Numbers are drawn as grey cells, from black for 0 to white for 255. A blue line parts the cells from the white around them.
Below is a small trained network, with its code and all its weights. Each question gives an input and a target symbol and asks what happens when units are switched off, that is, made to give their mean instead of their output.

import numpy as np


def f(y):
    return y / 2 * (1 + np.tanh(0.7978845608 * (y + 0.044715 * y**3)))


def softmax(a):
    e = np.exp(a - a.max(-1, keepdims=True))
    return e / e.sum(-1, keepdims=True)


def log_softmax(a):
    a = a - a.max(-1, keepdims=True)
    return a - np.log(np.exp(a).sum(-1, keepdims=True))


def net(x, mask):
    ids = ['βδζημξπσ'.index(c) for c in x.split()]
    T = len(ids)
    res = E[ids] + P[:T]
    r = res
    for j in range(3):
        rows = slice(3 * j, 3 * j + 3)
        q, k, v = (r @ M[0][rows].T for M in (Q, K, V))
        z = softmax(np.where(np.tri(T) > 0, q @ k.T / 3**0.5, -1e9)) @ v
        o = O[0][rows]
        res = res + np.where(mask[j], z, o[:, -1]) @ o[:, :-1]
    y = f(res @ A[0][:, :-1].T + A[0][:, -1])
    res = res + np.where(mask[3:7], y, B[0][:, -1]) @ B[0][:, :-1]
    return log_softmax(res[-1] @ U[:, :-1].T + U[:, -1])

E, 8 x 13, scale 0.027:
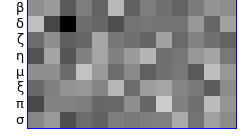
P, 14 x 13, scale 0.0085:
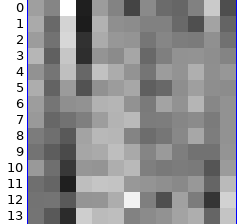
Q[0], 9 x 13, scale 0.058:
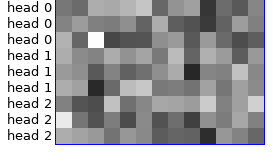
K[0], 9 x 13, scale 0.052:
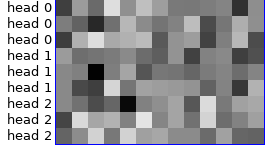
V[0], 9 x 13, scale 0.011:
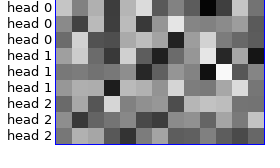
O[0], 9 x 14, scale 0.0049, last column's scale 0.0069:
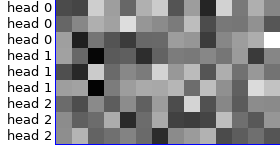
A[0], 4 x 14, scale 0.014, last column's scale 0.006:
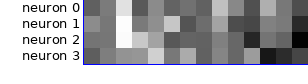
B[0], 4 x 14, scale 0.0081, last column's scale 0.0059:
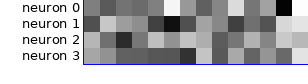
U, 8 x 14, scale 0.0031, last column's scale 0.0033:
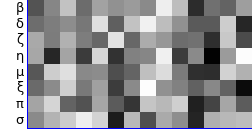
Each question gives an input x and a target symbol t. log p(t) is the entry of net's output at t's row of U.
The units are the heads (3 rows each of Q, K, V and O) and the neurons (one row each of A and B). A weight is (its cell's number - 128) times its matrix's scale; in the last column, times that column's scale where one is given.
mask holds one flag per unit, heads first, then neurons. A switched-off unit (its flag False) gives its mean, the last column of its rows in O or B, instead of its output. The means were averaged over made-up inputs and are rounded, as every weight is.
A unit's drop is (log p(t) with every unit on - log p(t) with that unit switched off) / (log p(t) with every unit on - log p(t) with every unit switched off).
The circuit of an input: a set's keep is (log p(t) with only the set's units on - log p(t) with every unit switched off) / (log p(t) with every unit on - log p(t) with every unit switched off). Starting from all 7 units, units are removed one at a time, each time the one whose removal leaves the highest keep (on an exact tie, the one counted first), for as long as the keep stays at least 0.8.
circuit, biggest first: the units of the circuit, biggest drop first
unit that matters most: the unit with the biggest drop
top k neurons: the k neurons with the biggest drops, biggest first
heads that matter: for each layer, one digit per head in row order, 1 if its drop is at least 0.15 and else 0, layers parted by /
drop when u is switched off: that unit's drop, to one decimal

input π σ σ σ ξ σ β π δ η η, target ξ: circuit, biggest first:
head 1; neuron 3; head 2
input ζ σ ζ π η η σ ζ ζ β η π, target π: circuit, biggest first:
head 0; head 1
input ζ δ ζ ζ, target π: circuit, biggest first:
head 0; neuron 3
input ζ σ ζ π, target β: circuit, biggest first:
neuron 0
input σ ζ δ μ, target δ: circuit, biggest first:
neuron 2; head 1
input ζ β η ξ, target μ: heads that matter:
100
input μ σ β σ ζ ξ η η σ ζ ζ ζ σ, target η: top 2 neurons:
neuron 0; neuron 3
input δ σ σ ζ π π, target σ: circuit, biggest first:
head 2; head 0
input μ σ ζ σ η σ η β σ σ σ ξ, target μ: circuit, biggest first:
head 1; neuron 1
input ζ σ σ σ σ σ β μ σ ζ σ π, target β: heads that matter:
011
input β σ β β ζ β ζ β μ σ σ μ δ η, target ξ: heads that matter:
011
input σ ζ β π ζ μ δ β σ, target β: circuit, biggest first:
neuron 0; head 1
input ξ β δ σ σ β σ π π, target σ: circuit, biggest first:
head 2; head 0; head 1
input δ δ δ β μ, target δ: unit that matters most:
neuron 2
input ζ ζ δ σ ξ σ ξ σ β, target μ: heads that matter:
010
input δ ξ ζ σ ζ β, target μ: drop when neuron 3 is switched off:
0.0
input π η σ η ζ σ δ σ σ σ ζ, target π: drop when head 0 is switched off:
0.7
